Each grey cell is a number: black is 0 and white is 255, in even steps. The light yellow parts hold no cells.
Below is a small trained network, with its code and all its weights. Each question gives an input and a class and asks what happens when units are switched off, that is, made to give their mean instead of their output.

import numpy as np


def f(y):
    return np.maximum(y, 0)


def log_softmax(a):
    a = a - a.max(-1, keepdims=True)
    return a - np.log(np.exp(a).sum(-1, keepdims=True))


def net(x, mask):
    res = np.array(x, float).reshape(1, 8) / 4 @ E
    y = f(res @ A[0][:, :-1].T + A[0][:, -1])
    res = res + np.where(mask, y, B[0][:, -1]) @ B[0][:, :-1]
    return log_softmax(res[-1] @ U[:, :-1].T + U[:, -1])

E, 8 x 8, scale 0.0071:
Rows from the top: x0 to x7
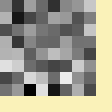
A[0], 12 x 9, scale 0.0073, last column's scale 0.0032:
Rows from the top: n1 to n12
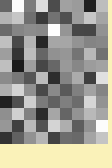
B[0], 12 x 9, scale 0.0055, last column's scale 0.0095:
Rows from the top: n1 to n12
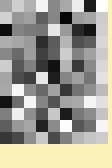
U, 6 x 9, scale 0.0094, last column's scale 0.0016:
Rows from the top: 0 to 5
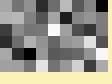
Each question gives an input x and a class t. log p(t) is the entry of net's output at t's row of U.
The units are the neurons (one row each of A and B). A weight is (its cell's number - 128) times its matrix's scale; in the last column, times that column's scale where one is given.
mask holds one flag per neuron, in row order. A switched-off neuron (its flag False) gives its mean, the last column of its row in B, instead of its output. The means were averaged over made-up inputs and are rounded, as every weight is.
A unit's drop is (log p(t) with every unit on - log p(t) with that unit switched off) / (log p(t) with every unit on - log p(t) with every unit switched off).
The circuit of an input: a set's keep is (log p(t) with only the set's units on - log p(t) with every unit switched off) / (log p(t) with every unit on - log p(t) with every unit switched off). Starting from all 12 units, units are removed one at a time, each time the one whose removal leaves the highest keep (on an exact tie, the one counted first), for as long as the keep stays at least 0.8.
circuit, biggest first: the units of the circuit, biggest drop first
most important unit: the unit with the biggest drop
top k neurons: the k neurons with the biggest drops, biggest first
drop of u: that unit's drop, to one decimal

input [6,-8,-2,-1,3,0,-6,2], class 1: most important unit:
n2
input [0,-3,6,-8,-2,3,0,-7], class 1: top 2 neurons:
(n10, n8)
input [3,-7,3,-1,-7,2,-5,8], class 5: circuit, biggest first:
(n1, n7)
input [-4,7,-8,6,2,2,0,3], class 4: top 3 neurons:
(n1, n7, n9)
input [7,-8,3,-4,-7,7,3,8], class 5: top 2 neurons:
(n1, n7)
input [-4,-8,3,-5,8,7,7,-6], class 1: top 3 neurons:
(n10, n8, n7)
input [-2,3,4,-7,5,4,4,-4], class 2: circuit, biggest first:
(n3, n6)
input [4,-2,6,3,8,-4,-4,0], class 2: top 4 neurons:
(n7, n6, n9, n2)
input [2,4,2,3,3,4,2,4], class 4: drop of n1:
0.3
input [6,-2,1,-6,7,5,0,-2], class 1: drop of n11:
0.0
